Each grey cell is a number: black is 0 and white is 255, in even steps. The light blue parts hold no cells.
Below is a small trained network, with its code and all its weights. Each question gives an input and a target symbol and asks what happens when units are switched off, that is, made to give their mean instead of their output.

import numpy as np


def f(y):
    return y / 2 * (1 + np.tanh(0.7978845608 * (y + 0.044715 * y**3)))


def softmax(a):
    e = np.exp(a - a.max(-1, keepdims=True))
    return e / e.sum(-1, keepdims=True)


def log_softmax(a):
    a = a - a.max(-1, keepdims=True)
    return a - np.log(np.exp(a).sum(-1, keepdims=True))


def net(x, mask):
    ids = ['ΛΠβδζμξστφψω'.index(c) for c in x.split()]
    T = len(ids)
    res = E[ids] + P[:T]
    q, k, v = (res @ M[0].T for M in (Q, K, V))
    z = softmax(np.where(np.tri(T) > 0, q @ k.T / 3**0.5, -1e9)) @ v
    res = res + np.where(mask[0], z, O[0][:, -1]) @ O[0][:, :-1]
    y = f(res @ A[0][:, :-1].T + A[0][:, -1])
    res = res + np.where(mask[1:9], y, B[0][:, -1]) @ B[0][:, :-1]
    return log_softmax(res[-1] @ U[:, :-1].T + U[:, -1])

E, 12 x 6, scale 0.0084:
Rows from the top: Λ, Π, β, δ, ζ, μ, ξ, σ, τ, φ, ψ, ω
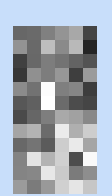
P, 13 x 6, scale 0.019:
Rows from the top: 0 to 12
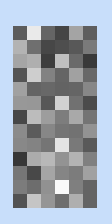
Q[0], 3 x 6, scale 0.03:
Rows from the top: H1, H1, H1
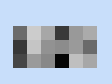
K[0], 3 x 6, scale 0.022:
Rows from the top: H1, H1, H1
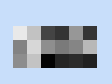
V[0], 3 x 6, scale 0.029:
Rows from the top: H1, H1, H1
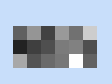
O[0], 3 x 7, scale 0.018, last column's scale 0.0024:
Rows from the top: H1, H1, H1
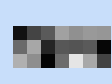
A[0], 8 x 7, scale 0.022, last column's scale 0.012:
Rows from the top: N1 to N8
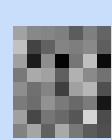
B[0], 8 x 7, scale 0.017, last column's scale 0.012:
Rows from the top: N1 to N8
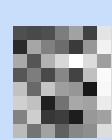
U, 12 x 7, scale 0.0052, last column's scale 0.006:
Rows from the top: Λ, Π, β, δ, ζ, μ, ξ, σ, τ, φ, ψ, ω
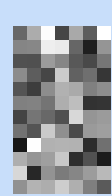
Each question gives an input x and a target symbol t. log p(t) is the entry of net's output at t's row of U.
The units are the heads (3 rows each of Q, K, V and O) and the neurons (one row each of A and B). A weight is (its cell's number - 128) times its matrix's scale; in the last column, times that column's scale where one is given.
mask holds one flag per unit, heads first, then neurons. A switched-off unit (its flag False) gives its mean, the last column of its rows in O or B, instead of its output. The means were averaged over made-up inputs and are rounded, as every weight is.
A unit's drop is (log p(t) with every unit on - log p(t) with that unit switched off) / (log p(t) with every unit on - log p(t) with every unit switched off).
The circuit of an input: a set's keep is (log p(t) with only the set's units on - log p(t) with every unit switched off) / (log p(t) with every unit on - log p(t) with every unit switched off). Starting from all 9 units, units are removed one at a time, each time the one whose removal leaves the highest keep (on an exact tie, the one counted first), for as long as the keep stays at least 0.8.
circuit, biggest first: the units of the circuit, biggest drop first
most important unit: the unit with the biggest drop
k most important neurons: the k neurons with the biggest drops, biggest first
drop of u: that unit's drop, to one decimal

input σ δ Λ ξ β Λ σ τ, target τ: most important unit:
N2
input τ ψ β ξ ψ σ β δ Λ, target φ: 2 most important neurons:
(N6; N1)
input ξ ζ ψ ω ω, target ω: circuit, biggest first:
(N3; N5; H1; N2)
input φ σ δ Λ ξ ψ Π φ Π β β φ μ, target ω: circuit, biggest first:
(N6; H1)
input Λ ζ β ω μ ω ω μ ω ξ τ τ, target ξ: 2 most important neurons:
(N2; N8)
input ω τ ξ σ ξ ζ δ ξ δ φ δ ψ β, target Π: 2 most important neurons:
(N5; N6)
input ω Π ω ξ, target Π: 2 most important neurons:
(N5; N6)
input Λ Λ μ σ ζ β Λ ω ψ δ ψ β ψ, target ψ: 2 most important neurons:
(N8; N2)
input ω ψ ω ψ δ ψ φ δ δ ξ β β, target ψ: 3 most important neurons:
(N8; N2; N1)
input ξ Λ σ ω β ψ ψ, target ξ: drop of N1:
-0.1
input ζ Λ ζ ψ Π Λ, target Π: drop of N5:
-0.2
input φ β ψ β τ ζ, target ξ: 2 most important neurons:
(N2; N8)
